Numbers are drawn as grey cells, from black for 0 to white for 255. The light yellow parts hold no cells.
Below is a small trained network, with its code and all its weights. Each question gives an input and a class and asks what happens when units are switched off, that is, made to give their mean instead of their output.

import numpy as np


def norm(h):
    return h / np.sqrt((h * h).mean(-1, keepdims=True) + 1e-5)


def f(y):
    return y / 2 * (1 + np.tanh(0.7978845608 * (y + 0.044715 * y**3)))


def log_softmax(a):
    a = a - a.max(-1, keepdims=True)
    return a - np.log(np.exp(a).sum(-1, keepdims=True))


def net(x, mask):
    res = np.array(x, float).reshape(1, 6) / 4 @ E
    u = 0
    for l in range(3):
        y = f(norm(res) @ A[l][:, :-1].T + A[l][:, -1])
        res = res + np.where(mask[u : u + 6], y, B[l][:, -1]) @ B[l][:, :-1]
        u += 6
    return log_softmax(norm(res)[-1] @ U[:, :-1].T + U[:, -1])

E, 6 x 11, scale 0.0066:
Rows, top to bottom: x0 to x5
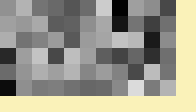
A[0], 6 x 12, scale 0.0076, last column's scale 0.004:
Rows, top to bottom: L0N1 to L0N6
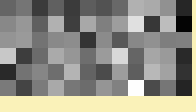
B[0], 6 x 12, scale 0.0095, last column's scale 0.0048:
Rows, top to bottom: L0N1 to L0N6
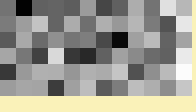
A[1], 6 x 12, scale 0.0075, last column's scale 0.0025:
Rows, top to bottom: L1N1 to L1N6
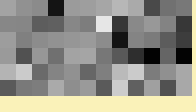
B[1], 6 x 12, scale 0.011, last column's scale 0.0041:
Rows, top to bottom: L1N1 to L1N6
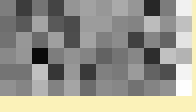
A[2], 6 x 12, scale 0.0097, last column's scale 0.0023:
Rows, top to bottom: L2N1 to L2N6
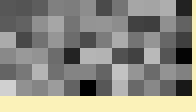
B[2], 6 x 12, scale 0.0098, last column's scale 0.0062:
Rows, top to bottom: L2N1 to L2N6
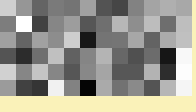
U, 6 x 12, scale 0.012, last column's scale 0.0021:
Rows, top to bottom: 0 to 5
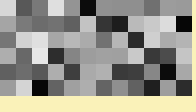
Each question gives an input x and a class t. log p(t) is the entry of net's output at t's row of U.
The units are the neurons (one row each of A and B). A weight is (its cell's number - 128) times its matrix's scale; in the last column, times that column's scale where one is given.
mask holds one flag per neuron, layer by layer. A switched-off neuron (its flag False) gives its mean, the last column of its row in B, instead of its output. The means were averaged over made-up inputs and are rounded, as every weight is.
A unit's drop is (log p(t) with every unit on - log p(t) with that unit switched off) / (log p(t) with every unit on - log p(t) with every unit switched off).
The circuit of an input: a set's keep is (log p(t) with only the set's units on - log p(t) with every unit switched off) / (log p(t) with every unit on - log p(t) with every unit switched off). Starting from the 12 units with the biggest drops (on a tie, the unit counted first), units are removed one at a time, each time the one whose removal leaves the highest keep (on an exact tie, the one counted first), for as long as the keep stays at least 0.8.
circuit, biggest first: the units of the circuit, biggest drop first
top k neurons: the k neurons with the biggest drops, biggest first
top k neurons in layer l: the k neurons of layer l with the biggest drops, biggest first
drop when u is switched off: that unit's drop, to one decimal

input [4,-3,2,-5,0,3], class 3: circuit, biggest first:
L0N6, L2N6
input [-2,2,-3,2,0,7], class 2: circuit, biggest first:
L0N5
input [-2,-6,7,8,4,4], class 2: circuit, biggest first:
L0N5, L2N2
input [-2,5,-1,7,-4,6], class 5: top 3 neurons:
L1N4, L1N5, L0N2
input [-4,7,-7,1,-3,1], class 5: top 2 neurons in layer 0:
L0N6, L0N2
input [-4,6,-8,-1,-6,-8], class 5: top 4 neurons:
L1N4, L2N5, L0N6, L0N2
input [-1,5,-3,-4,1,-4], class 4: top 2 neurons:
L2N4, L0N3
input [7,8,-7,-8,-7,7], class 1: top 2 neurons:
L0N1, L2N1
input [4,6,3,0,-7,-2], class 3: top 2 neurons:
L1N1, L0N2
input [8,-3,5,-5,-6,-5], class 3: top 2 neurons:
L0N6, L0N2
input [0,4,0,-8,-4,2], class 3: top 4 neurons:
L0N2, L0N6, L1N5, L2N6
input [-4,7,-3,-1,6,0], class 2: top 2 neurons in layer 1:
L1N4, L1N2
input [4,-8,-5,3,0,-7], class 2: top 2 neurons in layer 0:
L0N5, L0N4
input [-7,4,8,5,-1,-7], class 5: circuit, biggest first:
L1N4
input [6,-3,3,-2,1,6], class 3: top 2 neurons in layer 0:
L0N2, L0N6
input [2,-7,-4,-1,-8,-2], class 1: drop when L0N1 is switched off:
0.9
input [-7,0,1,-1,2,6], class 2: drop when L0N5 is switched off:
0.3
